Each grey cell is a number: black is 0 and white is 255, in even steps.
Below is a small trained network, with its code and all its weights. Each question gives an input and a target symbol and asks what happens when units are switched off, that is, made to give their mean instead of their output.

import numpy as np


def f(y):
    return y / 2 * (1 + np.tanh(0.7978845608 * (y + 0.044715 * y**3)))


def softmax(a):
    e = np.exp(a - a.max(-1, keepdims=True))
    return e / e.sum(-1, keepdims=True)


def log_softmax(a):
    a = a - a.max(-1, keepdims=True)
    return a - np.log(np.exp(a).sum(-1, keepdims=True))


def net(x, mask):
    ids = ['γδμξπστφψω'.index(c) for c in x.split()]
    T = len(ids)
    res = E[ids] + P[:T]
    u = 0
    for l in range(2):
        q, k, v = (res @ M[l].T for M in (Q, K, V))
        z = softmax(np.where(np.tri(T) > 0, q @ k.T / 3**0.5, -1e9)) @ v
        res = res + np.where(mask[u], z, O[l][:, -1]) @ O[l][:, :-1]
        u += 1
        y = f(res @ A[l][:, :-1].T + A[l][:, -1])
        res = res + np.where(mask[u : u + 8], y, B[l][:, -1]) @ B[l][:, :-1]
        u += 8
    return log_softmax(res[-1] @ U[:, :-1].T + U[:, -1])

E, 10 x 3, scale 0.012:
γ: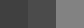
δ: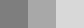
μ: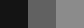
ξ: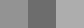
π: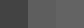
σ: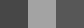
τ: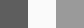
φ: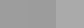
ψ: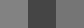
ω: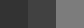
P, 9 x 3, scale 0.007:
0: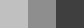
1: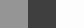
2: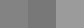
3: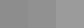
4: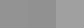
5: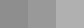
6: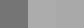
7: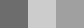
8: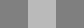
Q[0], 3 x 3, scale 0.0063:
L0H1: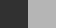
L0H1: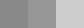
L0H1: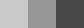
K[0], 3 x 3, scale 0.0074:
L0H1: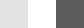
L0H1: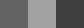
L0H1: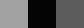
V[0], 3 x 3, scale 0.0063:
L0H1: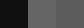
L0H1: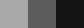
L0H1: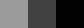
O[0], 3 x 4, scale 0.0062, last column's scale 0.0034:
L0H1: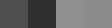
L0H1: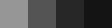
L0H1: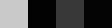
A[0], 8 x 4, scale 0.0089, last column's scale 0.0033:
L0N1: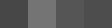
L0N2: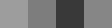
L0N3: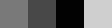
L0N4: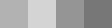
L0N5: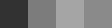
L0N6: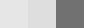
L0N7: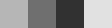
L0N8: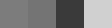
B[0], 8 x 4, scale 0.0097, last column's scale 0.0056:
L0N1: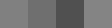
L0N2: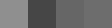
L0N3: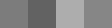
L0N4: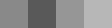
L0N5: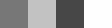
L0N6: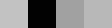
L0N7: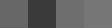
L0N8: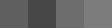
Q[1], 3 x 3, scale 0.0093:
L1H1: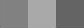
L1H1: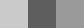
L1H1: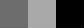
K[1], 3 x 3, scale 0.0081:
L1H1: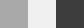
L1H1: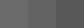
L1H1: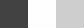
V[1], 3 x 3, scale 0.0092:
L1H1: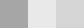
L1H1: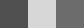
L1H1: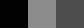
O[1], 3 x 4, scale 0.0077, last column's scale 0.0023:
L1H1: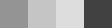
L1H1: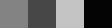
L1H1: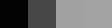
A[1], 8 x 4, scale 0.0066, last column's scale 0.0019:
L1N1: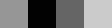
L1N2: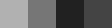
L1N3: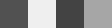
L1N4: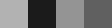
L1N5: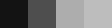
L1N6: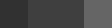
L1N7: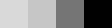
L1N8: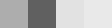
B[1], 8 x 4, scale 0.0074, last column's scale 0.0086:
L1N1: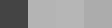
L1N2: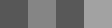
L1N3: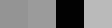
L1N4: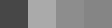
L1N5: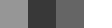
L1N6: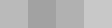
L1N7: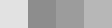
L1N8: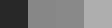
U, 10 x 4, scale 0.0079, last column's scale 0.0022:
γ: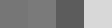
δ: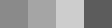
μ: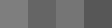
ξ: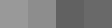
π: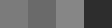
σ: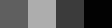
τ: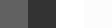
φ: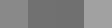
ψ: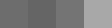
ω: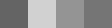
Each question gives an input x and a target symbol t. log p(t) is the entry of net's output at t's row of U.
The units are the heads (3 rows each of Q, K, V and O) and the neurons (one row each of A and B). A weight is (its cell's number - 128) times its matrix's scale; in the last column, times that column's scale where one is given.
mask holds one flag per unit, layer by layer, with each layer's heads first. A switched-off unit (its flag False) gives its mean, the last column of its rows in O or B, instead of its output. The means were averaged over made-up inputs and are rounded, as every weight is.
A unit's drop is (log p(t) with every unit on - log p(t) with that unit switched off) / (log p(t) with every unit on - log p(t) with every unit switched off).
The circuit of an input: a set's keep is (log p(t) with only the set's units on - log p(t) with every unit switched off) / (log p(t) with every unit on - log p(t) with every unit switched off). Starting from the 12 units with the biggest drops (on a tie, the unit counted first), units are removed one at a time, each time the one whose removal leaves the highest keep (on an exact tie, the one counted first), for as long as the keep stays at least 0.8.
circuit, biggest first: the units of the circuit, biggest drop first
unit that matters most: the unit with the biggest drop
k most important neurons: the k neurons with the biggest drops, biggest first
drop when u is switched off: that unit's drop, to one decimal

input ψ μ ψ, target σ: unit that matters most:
L1H1
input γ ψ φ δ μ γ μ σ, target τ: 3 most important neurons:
L0N6, L0N5, L0N4
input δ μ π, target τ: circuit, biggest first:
L1H1, L1N3
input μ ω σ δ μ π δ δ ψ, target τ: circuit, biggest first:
L1H1, L1N3
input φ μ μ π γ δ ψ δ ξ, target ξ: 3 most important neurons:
L0N6, L0N5, L1N7
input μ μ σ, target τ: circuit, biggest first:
L1H1, L0N6
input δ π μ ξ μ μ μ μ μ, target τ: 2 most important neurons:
L0N6, L0N5
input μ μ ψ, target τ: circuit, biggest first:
L1H1, L1N3, L0N6
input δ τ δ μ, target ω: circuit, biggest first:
L1H1, L0H1, L0N6
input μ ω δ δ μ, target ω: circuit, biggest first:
L1H1, L0H1, L0N6, L0N5
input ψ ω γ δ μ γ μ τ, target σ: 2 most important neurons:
L0N6, L0N7
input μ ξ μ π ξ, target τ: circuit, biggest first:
L1H1, L0N6, L1N3
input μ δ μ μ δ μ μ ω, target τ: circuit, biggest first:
L1H1, L0H1
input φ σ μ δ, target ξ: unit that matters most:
L1H1
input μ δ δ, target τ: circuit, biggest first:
L0N6, L1H1, L1N3
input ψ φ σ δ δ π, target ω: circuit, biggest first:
L1H1, L1N5, L0N6
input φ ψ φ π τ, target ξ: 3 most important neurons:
L0N6, L1N7, L0N5
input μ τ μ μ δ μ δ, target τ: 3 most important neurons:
L0N6, L0N4, L1N3
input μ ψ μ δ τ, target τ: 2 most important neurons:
L0N6, L0N4
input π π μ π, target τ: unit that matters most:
L0N6
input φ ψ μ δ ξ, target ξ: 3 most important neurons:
L0N6, L1N7, L0N5
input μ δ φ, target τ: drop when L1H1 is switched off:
0.2
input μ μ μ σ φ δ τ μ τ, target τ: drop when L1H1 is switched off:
0.2
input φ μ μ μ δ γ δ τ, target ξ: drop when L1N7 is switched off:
0.2
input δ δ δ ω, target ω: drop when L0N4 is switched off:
0.0
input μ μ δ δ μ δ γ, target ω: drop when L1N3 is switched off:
0.1
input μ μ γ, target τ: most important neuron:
L1N3
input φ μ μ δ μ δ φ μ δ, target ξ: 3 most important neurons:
L0N6, L1N7, L0N5
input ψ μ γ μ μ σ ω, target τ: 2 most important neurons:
L0N6, L1N3
